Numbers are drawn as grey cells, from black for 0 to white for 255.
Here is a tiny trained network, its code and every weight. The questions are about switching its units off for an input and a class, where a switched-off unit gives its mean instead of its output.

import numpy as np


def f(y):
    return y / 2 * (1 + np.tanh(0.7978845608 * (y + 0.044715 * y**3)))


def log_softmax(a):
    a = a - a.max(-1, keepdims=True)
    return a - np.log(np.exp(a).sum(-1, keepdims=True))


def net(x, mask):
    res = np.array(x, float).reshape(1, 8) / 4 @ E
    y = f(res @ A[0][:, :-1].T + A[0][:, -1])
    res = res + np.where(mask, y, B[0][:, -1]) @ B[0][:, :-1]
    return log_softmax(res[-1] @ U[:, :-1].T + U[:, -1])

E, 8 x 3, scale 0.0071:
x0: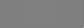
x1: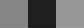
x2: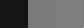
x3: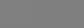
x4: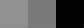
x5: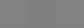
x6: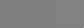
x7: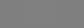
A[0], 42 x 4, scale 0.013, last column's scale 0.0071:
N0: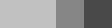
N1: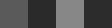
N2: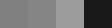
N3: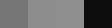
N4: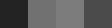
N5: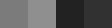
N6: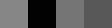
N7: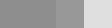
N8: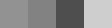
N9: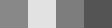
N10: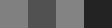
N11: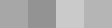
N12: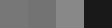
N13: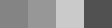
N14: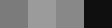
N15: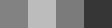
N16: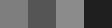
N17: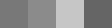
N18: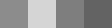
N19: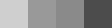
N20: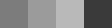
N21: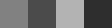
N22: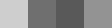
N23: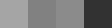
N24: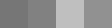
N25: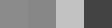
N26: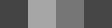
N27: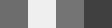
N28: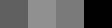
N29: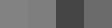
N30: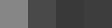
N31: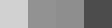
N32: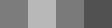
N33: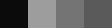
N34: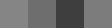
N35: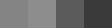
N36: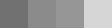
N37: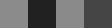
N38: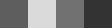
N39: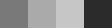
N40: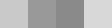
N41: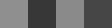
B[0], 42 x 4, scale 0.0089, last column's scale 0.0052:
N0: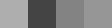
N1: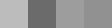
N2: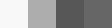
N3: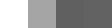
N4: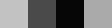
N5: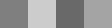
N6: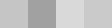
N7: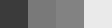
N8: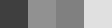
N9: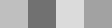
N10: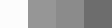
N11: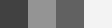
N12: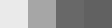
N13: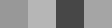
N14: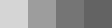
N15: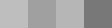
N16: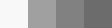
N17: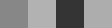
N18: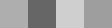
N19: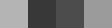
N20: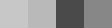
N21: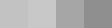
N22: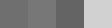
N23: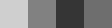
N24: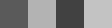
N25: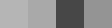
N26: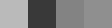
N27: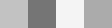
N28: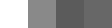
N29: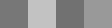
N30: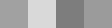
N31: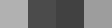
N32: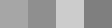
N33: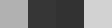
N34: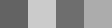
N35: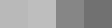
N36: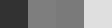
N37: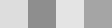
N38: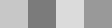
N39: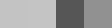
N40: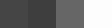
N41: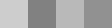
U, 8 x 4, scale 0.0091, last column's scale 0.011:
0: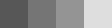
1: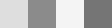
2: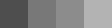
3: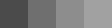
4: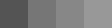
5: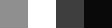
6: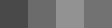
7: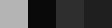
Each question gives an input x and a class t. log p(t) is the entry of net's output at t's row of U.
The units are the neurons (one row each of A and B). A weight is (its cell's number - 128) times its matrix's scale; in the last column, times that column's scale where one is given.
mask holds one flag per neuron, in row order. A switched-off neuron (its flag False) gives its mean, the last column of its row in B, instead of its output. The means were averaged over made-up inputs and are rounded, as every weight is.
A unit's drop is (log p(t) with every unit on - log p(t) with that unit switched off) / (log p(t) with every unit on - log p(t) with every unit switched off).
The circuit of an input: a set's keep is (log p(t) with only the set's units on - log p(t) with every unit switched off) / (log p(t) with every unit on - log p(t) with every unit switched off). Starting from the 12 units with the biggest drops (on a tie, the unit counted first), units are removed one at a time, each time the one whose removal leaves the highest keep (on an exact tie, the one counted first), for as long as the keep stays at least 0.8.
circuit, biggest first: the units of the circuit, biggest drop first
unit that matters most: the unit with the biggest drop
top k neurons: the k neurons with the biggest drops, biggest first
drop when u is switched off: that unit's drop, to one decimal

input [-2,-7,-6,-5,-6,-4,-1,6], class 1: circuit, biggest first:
N9
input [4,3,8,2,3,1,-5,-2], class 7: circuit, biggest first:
N4; N33
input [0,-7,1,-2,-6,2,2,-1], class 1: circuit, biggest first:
N27; N9
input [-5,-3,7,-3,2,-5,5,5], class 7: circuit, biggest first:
N33; N4
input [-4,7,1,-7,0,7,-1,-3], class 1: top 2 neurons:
N6; N37
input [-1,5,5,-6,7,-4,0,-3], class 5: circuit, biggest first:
N30; N34; N40
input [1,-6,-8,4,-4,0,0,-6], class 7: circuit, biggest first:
N19; N31
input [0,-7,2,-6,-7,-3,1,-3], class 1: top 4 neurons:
N27; N9; N38; N18
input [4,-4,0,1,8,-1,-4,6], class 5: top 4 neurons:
N5; N34; N29; N30
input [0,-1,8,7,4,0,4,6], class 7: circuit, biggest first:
N33; N4
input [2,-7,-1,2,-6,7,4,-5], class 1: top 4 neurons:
N27; N9; N18; N38
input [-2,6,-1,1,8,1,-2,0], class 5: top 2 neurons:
N30; N34
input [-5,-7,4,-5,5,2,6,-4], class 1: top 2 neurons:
N27; N38
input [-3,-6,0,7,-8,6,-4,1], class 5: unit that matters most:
N39
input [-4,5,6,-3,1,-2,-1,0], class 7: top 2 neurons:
N4; N33
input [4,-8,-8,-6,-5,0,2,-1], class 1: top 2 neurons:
N9; N27
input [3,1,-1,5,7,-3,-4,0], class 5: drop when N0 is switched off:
0.0
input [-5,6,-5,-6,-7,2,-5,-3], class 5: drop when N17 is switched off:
0.2
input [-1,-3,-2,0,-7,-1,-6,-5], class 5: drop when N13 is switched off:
0.3
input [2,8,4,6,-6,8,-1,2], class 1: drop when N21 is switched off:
0.1
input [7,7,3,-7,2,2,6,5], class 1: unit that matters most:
N6
